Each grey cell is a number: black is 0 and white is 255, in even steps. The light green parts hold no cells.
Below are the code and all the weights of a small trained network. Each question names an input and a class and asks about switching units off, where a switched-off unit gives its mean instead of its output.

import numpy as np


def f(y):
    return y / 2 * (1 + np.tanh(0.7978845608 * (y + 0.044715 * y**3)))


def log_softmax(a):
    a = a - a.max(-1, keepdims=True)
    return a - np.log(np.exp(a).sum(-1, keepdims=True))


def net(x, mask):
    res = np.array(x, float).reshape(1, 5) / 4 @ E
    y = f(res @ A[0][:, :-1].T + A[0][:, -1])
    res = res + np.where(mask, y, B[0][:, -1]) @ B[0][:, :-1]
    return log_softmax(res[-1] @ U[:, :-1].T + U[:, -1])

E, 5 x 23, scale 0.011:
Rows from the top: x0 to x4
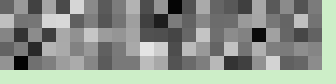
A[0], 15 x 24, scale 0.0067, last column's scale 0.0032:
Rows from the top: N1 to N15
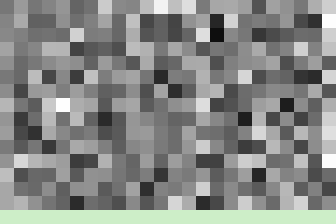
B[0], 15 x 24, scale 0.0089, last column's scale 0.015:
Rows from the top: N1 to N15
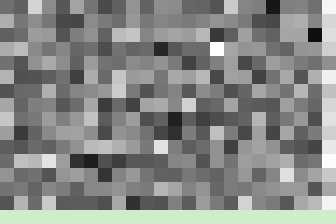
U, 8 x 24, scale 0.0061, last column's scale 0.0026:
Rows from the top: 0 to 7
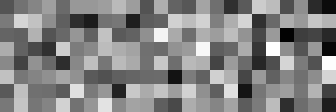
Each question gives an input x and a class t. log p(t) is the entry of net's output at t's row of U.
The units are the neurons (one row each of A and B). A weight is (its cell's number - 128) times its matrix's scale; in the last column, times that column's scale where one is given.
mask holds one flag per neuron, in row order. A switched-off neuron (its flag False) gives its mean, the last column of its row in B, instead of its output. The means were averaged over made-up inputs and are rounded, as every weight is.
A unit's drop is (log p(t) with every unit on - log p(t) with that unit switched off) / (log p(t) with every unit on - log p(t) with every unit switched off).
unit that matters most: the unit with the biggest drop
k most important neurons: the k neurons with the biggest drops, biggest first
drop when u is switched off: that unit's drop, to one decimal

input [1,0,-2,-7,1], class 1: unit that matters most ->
N11
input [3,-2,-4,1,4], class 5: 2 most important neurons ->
[N3; N10]
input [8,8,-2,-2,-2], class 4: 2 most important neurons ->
[N3; N8]
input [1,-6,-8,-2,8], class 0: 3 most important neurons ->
[N4; N12; N8]
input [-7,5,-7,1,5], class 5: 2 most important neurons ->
[N10; N4]
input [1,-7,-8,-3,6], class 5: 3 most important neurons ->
[N3; N6; N11]
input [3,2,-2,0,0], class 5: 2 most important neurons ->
[N11; N6]
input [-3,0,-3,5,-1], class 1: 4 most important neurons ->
[N9; N12; N11; N15]
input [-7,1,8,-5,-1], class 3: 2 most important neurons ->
[N1; N8]
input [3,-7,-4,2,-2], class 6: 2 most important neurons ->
[N3; N6]
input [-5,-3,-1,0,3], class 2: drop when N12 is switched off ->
0.2
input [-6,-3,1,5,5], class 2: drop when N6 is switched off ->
0.3
